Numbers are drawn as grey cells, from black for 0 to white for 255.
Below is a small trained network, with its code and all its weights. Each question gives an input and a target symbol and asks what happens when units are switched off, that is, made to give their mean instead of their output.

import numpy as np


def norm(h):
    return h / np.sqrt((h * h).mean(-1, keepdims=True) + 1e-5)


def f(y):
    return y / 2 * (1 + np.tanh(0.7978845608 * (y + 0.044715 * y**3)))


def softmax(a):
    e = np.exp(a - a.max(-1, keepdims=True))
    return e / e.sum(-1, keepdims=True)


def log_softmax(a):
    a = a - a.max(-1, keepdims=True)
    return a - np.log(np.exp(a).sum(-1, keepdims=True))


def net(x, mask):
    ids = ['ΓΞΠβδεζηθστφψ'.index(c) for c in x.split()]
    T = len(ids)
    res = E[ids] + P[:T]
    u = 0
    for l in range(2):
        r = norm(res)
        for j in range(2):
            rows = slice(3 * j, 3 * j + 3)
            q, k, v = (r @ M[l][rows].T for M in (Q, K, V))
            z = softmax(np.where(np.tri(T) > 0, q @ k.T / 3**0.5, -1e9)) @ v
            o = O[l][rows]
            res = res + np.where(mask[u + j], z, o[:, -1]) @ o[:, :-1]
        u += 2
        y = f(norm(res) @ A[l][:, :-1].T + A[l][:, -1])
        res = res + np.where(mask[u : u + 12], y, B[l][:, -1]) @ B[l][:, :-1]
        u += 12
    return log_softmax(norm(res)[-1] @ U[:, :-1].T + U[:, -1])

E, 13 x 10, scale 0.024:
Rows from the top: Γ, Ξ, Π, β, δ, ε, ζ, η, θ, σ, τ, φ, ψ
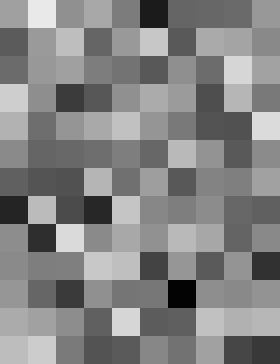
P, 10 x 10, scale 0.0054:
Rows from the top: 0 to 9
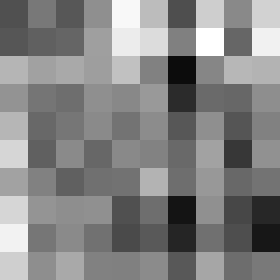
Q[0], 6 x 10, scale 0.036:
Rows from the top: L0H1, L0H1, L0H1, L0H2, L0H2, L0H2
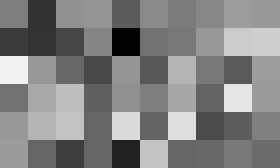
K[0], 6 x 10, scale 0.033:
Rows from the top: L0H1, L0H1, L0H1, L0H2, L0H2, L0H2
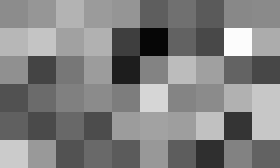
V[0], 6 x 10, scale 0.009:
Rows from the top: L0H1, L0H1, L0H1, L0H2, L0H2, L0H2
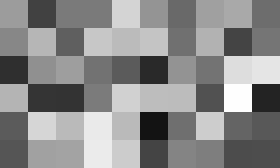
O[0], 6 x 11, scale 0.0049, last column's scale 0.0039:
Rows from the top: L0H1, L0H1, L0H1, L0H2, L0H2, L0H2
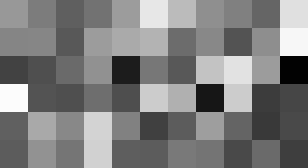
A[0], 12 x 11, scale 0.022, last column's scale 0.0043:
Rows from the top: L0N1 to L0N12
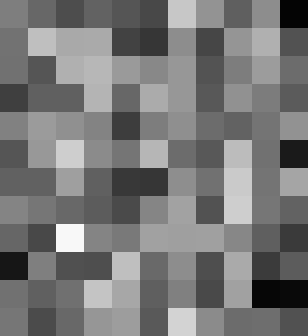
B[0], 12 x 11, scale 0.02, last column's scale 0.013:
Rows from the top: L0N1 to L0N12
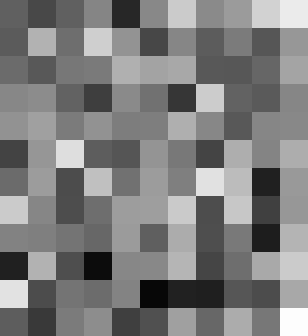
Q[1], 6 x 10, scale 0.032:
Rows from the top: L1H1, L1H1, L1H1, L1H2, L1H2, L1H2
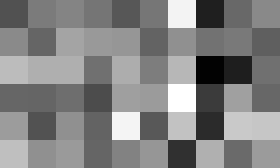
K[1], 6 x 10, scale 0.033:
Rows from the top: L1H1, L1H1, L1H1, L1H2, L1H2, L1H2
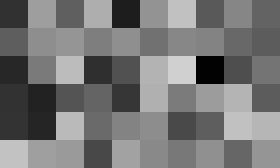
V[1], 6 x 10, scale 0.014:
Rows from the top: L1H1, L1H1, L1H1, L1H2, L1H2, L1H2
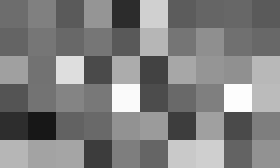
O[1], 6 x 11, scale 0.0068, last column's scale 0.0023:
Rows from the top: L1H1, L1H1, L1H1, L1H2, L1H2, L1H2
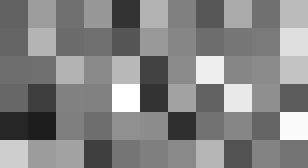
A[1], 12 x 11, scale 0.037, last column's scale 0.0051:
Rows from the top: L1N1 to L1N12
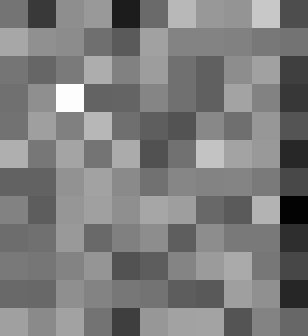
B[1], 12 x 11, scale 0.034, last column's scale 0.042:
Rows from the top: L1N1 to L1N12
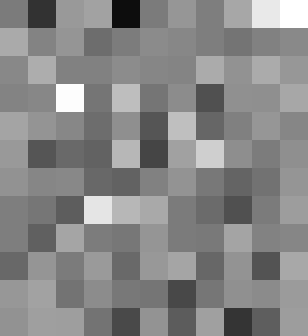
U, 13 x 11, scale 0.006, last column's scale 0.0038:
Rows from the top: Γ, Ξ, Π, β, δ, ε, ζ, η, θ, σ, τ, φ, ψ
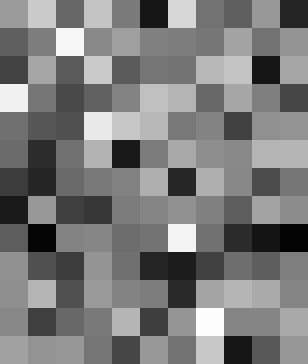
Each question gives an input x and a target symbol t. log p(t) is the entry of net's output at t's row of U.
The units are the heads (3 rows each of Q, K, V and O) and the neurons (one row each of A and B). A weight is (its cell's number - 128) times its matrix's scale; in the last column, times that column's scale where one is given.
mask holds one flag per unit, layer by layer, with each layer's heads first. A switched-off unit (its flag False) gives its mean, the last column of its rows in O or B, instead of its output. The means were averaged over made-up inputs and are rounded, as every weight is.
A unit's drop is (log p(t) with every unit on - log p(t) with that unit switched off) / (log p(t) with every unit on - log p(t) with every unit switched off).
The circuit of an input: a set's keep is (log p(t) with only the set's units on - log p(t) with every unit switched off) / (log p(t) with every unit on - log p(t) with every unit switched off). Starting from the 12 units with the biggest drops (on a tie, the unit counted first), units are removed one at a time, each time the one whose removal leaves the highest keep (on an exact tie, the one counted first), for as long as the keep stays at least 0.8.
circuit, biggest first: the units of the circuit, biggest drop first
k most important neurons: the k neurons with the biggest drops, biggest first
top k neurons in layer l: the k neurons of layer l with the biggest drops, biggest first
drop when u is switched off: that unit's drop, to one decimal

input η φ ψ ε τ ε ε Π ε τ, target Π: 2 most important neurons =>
L0N7; L1N1
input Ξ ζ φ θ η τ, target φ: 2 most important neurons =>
L0N12; L0N1
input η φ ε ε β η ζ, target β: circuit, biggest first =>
L0H2; L0N8; L1N1
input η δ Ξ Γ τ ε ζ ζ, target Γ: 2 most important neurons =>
L1N5; L1N1
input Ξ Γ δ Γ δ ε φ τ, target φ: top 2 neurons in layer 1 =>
L1N6; L1N1
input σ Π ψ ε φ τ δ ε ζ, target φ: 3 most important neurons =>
L0N10; L1N6; L0N1
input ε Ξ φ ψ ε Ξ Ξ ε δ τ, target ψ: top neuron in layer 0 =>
L0N5
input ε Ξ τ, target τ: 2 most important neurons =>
L0N1; L0N12
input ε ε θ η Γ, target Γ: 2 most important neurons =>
L0N2; L1N1
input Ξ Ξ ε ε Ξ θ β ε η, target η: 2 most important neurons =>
L1N1; L0N10
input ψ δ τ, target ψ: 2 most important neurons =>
L1N1; L1N12
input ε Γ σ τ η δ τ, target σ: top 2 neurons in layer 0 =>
L0N11; L0N2
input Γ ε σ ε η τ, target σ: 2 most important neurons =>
L0N11; L1N1
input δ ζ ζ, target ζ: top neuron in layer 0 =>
L0N4
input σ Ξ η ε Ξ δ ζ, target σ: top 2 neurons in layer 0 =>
L0N11; L0N3
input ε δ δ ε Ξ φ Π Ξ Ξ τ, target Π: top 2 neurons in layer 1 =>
L1N1; L1N10
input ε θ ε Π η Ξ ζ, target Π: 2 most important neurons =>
L1N1; L0N7
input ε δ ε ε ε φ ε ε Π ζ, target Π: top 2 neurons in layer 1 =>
L1N1; L1N10
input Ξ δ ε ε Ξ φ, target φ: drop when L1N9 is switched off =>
0.0
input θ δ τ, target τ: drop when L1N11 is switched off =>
0.1
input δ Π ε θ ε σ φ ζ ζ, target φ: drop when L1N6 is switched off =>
0.3
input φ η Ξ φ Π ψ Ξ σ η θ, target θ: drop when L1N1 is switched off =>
0.3
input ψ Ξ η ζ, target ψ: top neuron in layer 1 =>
L1N1
